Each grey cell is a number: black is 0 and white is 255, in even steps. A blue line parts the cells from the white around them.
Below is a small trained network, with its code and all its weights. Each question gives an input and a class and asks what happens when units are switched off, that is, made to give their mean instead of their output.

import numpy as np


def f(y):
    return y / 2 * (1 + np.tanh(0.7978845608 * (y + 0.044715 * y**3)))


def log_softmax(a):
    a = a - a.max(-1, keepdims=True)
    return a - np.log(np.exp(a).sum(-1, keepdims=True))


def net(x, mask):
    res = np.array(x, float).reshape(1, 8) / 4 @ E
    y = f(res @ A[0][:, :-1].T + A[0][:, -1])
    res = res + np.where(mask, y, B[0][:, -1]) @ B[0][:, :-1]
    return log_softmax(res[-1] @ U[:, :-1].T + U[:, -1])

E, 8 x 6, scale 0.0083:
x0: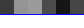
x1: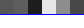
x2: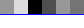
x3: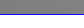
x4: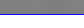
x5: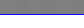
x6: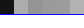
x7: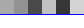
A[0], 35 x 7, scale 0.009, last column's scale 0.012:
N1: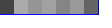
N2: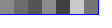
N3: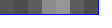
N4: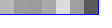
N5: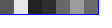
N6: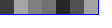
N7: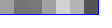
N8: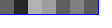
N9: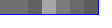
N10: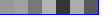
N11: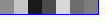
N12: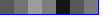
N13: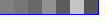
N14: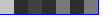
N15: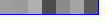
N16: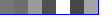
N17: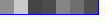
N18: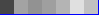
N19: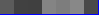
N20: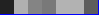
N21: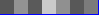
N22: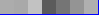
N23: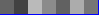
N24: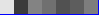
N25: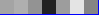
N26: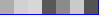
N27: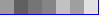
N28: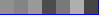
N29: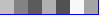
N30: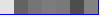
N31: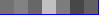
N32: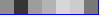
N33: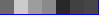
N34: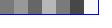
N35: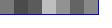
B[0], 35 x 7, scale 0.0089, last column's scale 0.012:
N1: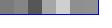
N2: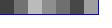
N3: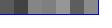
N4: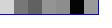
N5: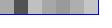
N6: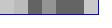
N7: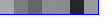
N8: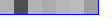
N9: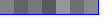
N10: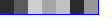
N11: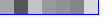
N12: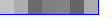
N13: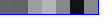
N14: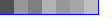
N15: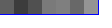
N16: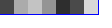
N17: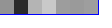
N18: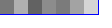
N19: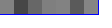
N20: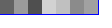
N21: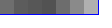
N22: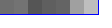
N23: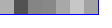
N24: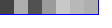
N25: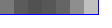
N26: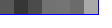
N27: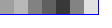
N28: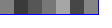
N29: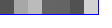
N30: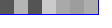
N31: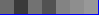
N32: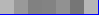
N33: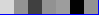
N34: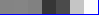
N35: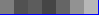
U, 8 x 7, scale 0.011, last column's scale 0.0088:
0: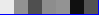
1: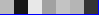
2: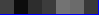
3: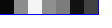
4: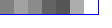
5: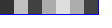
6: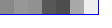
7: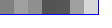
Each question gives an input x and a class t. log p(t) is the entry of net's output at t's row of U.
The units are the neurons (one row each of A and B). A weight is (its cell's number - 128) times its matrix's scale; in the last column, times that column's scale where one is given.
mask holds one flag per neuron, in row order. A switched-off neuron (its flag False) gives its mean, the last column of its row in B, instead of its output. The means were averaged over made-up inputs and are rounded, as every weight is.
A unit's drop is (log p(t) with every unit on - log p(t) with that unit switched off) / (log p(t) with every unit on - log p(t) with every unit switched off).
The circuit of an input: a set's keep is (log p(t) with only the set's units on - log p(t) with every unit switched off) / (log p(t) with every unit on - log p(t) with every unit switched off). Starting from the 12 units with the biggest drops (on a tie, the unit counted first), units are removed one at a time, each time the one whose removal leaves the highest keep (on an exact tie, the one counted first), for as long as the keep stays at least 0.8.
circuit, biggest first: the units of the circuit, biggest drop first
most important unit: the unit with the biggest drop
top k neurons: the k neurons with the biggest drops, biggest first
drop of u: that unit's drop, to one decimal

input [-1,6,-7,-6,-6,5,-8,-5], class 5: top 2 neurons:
(N24 N30)
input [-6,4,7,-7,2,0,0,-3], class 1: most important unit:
N11
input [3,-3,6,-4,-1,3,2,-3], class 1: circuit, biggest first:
(N5 N17)
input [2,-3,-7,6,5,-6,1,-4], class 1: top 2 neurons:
(N8 N23)
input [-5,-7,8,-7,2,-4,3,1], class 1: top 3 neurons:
(N5 N11 N17)
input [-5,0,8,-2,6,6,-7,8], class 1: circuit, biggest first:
(N11 N17)
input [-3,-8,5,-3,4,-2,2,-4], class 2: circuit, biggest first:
(N26 N25)
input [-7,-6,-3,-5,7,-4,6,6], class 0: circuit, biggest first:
(N4 N7)
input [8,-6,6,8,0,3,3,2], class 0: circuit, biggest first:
(N33 N6)
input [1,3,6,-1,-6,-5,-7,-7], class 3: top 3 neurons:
(N16 N11 N18)
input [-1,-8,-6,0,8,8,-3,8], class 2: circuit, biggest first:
(N26 N25 N15)
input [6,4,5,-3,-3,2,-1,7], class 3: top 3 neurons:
(N10 N2 N29)
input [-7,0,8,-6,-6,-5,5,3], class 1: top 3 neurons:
(N11 N5 N17)
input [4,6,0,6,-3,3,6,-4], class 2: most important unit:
N21
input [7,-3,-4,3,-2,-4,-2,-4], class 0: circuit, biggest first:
(N33 N12)
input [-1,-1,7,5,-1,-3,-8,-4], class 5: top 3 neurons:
(N30 N14 N24)
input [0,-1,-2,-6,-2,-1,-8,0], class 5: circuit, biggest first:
(N24 N30)
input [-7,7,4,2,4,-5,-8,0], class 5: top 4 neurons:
(N30 N14 N24 N6)
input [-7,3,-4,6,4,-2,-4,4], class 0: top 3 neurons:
(N4 N7 N32)
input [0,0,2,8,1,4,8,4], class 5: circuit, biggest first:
(N20)
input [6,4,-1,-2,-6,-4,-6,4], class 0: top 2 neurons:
(N33 N12)
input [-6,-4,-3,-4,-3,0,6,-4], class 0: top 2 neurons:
(N4 N34)
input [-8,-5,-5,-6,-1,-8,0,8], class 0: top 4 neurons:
(N4 N32 N16 N7)
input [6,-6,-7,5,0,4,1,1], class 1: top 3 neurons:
(N8 N23 N27)
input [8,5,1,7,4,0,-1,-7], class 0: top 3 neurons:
(N6 N33 N12)
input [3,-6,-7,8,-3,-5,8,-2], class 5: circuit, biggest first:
(N20 N18 N1)
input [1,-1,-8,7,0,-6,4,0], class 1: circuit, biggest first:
(N8)
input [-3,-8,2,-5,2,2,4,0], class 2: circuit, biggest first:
(N26 N25)
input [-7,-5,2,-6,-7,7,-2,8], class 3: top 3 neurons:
(N29 N2 N10)
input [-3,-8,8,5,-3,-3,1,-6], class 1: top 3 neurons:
(N11 N5 N17)
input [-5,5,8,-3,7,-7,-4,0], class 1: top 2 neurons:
(N11 N17)
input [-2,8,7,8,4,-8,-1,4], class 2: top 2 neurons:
(N21 N35)
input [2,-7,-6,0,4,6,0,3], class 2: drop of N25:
0.1
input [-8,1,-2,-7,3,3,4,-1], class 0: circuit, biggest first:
(N4)
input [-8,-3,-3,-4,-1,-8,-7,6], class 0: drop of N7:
0.2
